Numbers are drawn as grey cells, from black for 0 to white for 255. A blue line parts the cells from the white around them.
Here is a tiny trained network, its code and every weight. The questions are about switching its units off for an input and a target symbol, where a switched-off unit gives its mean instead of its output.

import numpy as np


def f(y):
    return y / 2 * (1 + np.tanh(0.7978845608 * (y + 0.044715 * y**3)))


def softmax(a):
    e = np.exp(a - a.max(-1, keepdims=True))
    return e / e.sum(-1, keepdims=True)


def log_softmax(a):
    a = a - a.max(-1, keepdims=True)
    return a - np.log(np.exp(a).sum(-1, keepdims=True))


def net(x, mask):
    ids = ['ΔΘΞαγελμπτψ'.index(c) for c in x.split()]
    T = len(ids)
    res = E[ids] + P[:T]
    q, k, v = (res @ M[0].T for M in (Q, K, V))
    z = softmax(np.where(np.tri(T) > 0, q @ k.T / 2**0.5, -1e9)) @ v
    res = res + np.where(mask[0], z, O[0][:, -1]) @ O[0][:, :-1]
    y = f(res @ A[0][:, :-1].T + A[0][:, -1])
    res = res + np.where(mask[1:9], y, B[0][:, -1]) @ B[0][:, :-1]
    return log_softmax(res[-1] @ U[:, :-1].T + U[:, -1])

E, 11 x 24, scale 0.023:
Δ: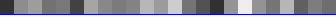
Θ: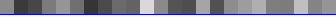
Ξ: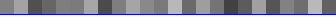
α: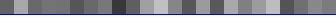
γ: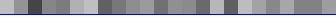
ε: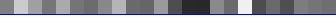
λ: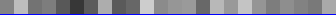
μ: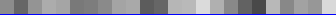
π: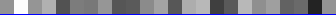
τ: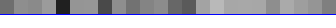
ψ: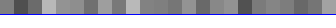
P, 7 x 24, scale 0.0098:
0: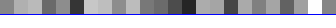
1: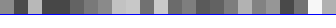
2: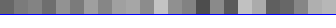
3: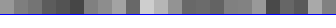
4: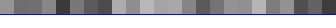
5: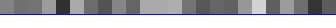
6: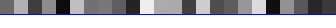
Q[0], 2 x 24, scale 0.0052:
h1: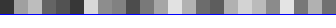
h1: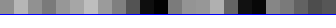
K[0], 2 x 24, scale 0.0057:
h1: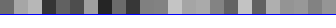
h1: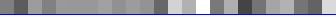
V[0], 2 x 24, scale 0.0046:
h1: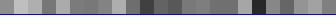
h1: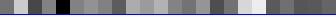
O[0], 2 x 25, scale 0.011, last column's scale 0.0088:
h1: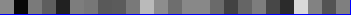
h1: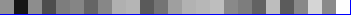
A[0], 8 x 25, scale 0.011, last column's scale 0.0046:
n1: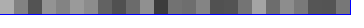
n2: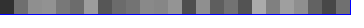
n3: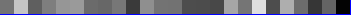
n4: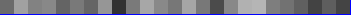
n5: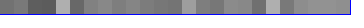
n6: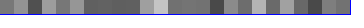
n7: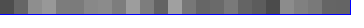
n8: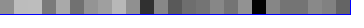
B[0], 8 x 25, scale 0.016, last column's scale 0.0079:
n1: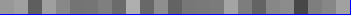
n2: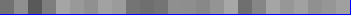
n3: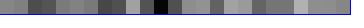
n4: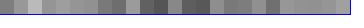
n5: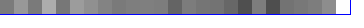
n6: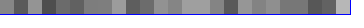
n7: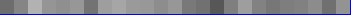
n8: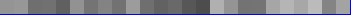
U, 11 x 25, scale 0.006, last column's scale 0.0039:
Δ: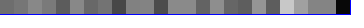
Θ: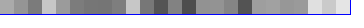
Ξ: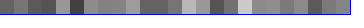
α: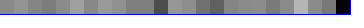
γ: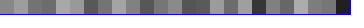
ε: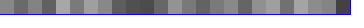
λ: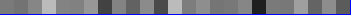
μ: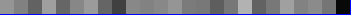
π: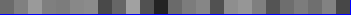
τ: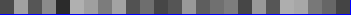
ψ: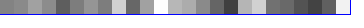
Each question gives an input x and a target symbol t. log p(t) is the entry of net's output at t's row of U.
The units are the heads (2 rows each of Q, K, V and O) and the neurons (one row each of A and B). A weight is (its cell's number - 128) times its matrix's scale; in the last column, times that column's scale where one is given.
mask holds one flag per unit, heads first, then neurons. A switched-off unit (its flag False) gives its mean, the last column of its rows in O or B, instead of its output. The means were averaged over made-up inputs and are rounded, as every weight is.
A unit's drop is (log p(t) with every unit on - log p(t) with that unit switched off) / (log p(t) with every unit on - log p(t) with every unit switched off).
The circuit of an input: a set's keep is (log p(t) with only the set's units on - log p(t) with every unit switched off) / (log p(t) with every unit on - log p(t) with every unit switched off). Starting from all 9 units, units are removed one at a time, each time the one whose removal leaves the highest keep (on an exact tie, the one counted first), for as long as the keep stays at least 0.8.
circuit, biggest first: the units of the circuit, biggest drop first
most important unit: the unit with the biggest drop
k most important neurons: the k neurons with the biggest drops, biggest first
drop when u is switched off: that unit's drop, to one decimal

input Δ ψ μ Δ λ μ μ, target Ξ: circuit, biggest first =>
h1; n6; n3; n5
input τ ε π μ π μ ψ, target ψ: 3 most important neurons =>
n6; n7; n8
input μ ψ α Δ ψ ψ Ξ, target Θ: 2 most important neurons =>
n6; n7
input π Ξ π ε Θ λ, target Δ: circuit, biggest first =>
n4; h1
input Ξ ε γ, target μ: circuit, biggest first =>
h1; n1
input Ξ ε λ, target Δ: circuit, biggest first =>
h1; n4
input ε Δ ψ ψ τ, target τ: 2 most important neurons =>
n2; n6
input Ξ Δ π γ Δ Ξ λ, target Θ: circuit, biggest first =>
h1
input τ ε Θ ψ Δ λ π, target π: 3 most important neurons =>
n4; n6; n1
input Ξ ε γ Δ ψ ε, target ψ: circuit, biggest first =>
h1; n8
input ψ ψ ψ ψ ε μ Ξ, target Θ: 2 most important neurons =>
n1; n2
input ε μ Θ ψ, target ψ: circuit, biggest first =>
h1; n7
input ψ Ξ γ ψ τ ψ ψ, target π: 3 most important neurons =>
n3; n4; n2
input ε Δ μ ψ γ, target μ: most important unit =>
n1
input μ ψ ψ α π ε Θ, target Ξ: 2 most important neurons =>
n6; n1
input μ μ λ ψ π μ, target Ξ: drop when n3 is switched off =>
0.3
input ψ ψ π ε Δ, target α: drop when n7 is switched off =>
0.2
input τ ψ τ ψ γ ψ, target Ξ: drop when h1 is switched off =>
0.8
